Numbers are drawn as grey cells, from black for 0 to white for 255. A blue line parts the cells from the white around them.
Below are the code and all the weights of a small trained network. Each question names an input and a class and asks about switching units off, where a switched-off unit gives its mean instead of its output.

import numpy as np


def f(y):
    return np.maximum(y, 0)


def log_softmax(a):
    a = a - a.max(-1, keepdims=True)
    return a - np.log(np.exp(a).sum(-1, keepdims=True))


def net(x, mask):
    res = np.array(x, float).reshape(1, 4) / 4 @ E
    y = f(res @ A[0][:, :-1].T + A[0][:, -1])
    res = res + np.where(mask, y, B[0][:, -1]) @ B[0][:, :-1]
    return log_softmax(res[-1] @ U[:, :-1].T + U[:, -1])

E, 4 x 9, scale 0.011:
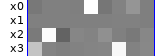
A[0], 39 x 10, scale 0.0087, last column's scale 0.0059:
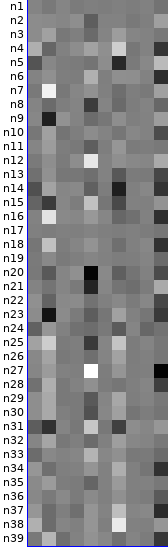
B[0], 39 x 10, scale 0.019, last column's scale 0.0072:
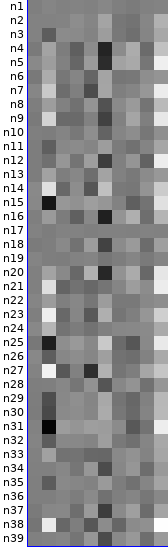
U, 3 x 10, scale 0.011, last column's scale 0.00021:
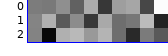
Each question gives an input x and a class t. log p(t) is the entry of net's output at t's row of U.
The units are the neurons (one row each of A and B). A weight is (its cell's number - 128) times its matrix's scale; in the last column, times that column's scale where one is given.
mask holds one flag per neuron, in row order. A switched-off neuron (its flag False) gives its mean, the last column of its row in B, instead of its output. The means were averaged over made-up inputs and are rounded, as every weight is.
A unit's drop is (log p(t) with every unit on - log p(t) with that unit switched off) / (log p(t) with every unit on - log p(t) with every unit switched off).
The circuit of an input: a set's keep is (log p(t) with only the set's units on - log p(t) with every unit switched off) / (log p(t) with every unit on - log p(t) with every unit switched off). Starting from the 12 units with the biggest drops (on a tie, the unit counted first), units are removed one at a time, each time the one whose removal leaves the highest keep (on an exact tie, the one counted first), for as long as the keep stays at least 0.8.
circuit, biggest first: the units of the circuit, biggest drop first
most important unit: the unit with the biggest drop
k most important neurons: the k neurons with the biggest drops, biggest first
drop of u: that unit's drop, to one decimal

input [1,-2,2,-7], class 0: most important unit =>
n5
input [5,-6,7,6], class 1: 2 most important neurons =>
[n27; n7]
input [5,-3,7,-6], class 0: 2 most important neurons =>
[n16; n5]
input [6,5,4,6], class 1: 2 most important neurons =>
[n27; n38]
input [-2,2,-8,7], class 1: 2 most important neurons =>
[n23; n38]
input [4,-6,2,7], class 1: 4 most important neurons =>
[n38; n27; n20; n5]
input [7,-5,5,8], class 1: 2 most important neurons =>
[n27; n38]
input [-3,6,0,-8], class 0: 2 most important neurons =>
[n5; n20]
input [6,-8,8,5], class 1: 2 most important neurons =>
[n27; n7]
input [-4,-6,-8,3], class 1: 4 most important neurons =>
[n23; n12; n5; n38]
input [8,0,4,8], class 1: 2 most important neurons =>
[n27; n38]
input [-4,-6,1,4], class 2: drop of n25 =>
0.2
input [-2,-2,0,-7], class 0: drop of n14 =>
-0.1
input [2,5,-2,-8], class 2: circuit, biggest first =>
[n31]
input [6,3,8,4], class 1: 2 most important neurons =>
[n27; n7]
